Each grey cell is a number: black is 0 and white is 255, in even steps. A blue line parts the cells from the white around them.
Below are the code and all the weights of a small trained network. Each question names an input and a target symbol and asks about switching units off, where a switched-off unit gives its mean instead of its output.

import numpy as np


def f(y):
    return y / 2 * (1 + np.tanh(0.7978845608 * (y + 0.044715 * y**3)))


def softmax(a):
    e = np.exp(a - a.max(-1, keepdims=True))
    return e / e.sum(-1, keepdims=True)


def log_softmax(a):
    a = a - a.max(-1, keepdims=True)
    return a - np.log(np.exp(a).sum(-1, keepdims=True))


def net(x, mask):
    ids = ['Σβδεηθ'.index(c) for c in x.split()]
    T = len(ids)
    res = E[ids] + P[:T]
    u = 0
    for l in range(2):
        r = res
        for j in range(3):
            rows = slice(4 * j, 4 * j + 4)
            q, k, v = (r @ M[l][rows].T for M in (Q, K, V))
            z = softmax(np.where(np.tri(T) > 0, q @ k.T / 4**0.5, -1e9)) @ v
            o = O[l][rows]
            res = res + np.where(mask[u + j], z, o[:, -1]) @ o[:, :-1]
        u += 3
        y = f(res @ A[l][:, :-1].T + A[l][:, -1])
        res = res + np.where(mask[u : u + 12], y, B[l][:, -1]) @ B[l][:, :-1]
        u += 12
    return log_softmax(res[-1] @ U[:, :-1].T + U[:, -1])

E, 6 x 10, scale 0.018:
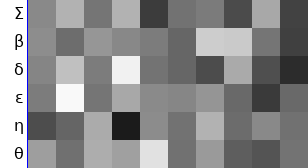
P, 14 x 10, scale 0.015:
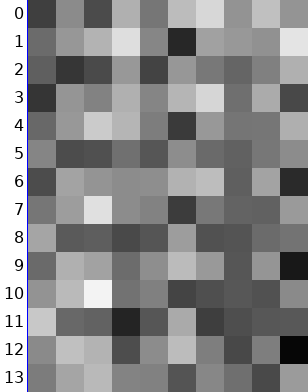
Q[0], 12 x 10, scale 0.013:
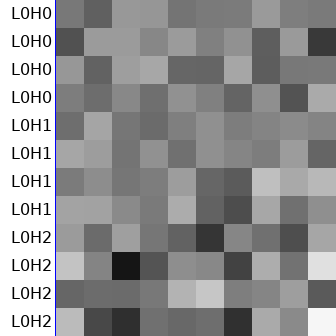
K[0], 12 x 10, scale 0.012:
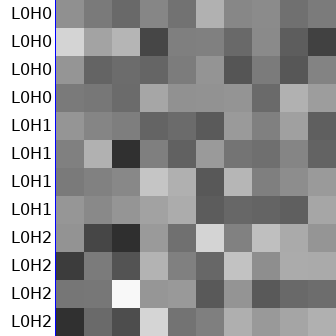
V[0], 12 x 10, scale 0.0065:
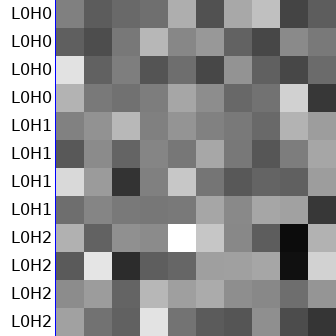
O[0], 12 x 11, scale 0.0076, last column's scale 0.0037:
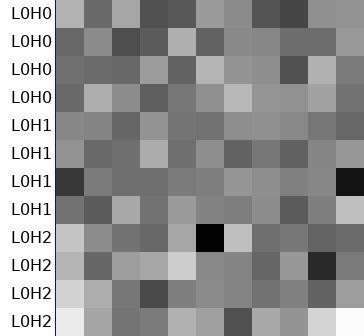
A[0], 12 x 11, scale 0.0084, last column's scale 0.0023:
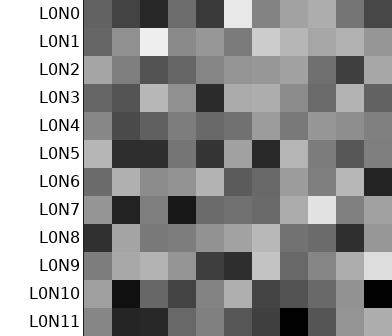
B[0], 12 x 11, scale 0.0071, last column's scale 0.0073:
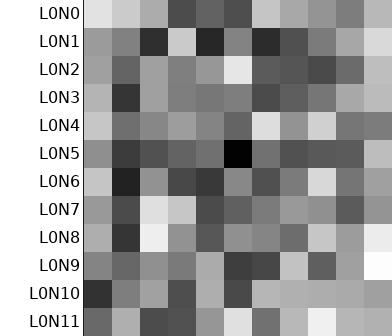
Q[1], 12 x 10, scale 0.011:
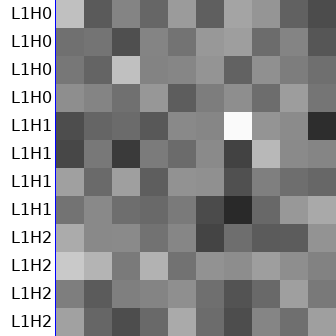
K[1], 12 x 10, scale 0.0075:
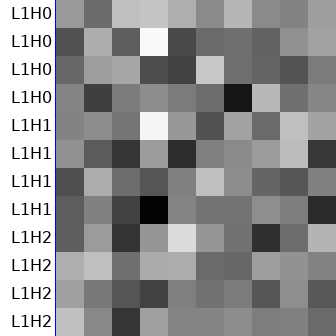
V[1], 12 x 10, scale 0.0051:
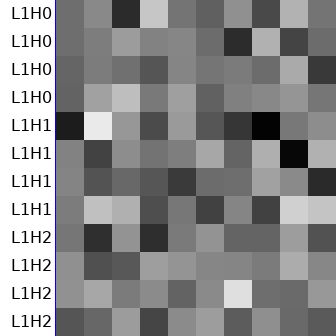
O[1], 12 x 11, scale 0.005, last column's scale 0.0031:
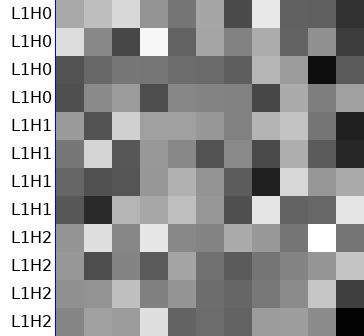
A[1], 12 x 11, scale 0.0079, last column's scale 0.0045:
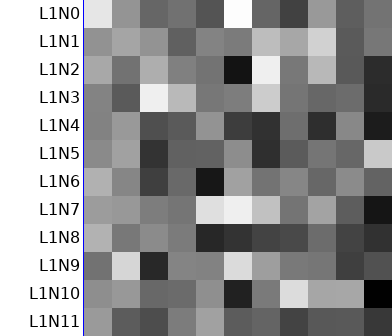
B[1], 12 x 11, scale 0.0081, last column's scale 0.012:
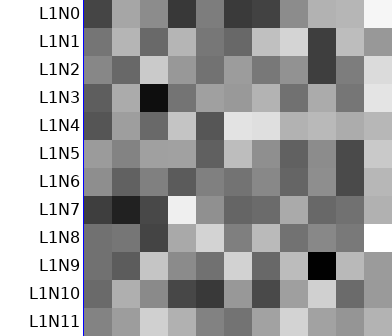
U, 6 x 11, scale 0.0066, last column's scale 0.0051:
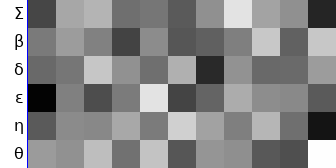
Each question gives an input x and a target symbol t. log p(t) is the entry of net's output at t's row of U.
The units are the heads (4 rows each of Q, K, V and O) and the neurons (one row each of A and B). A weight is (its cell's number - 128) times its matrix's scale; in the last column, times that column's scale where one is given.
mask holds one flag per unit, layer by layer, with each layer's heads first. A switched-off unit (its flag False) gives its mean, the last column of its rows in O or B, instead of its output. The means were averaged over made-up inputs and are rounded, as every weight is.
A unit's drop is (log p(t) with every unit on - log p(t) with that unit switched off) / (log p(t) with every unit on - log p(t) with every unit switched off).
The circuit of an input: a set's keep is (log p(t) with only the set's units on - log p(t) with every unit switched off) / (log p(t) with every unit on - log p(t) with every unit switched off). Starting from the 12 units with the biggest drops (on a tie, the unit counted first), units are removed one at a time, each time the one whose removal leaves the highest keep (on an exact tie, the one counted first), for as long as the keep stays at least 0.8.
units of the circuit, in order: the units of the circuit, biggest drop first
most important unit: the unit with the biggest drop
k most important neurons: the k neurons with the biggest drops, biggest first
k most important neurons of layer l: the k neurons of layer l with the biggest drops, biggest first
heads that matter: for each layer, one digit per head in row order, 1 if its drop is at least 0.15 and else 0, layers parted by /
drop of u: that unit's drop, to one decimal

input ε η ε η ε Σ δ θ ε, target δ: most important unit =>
L1N9
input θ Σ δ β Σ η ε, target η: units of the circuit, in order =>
L0H2, L1N3, L0N8
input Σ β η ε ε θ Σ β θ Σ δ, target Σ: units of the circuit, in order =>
L0H2, L1N4, L0N9
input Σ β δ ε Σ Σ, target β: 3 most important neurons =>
L0N5, L0N0, L0N11
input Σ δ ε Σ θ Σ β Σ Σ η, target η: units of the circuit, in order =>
L1N3, L0H2, L0N8
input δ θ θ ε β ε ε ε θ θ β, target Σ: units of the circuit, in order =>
L0H2, L0N9, L1N4, L1N10
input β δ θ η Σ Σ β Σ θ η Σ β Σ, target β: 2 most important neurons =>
L1N0, L0N3
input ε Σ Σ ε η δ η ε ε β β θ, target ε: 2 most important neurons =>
L0N11, L0N10
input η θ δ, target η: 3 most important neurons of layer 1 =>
L1N4, L1N5, L1N8
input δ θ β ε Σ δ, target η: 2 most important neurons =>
L1N4, L0N5
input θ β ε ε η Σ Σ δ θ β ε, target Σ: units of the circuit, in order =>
L0H2, L0N9, L1N4
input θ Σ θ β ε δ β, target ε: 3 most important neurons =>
L1N7, L1N0, L0N2
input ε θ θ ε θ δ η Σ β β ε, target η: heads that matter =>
000 / 010
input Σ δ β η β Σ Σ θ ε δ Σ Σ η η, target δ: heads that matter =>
001 / 000
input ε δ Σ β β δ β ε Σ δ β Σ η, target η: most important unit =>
L1N3
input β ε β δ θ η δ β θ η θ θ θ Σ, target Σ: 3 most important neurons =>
L0N9, L1N10, L1N4
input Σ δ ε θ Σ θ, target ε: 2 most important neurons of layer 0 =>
L0N11, L0N1
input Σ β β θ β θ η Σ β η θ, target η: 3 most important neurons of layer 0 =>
L0N8, L0N1, L0N2
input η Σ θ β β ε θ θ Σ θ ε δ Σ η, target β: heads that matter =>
001 / 010
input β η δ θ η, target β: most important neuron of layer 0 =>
L0N1
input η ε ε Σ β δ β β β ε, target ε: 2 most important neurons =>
L1N7, L1N0
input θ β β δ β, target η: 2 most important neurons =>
L0N1, L1N4
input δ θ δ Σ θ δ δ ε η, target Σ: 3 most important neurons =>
L0N10, L0N7, L0N11
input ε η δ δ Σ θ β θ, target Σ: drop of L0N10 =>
0.0
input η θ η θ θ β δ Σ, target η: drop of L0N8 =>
0.2
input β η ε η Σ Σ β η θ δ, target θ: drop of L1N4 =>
0.1
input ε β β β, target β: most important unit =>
L1N0
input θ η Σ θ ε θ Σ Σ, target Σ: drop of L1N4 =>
0.3
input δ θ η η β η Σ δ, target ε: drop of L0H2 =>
0.5
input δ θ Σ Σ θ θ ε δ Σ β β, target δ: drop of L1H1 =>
0.1
